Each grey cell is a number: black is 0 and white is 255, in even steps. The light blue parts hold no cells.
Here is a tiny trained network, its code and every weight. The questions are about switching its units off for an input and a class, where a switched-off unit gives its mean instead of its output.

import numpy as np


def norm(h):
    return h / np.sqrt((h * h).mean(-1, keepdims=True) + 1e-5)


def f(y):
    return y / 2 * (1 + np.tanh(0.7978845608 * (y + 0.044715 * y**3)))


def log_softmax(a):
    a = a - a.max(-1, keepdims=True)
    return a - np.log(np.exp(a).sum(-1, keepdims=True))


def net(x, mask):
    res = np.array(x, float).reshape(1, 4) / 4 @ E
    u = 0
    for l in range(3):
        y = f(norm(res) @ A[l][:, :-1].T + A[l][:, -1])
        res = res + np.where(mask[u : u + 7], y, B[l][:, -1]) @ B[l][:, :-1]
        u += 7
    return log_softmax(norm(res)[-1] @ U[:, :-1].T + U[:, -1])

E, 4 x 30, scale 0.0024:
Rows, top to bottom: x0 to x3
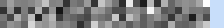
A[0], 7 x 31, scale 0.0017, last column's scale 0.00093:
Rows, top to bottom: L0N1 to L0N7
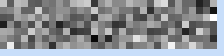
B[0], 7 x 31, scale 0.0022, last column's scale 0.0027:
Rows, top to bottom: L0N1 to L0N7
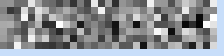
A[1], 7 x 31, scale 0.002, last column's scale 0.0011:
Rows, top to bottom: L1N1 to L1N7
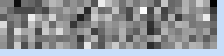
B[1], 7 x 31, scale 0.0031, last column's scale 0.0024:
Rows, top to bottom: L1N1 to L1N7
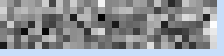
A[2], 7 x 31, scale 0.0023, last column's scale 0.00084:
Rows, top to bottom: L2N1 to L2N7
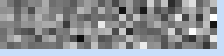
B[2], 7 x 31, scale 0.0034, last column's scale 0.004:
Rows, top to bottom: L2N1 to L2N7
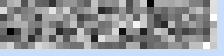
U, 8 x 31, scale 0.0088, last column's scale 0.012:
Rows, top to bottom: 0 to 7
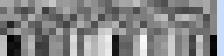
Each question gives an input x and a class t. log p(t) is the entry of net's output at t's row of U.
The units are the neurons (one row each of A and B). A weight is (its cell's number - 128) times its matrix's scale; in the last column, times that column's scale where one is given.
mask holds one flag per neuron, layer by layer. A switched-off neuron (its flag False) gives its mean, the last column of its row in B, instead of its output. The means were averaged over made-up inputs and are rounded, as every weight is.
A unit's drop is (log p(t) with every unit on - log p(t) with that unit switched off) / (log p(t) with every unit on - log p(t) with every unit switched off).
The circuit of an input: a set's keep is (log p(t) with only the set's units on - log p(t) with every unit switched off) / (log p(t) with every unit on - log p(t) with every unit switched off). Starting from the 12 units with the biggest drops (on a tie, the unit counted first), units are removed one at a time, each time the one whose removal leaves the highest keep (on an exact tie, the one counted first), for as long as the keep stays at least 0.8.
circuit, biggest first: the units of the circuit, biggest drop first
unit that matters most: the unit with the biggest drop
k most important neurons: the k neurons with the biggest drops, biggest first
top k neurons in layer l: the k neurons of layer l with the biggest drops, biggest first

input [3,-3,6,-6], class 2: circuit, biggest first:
(L0N1)
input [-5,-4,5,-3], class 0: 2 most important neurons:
(L2N7; L0N7)
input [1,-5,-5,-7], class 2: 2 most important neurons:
(L0N1; L0N4)
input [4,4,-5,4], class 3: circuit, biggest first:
(L2N5; L1N5)
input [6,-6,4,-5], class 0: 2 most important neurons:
(L0N3; L2N2)
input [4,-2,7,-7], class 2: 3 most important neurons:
(L0N1; L0N7; L2N1)
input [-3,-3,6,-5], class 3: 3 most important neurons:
(L2N6; L1N3; L0N5)
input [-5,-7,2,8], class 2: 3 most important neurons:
(L1N3; L0N5; L0N4)
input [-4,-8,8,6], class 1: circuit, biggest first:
(L1N4; L1N7)
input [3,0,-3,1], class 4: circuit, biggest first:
(L2N3; L2N7)
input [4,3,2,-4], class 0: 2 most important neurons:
(L2N2; L1N3)
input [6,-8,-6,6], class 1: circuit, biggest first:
(L1N5; L1N7)
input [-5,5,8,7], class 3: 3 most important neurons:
(L2N6; L0N1; L0N6)
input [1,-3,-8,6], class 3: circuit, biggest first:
(L2N5)
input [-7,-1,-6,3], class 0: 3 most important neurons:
(L2N7; L1N6; L2N6)
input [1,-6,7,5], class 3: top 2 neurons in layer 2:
(L2N6; L2N2)
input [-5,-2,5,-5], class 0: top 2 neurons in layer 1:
(L1N3; L1N2)
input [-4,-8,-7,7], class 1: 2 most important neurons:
(L1N5; L1N4)
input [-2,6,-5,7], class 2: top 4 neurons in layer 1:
(L1N3; L1N4; L1N5; L1N7)
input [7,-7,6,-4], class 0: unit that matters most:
L0N3
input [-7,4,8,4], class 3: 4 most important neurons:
(L2N6; L2N2; L0N3; L2N4)
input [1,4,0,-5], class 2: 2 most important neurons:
(L0N6; L2N1)
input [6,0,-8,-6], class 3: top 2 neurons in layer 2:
(L2N5; L2N7)
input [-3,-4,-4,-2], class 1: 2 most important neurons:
(L0N3; L1N5)
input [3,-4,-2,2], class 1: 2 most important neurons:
(L1N5; L0N1)
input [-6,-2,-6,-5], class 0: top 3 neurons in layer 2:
(L2N7; L2N6; L2N3)
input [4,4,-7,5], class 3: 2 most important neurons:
(L2N5; L0N1)
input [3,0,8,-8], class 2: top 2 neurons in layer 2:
(L2N1; L2N5)
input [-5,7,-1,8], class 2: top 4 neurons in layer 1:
(L1N3; L1N4; L1N5; L1N7)
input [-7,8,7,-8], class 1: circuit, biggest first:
(L0N4)
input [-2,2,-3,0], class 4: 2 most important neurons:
(L0N7; L2N3)
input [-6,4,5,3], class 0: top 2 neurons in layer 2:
(L2N7; L2N5)
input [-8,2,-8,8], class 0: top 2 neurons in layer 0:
(L0N1; L0N6)
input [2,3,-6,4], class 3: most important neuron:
(L2N5)
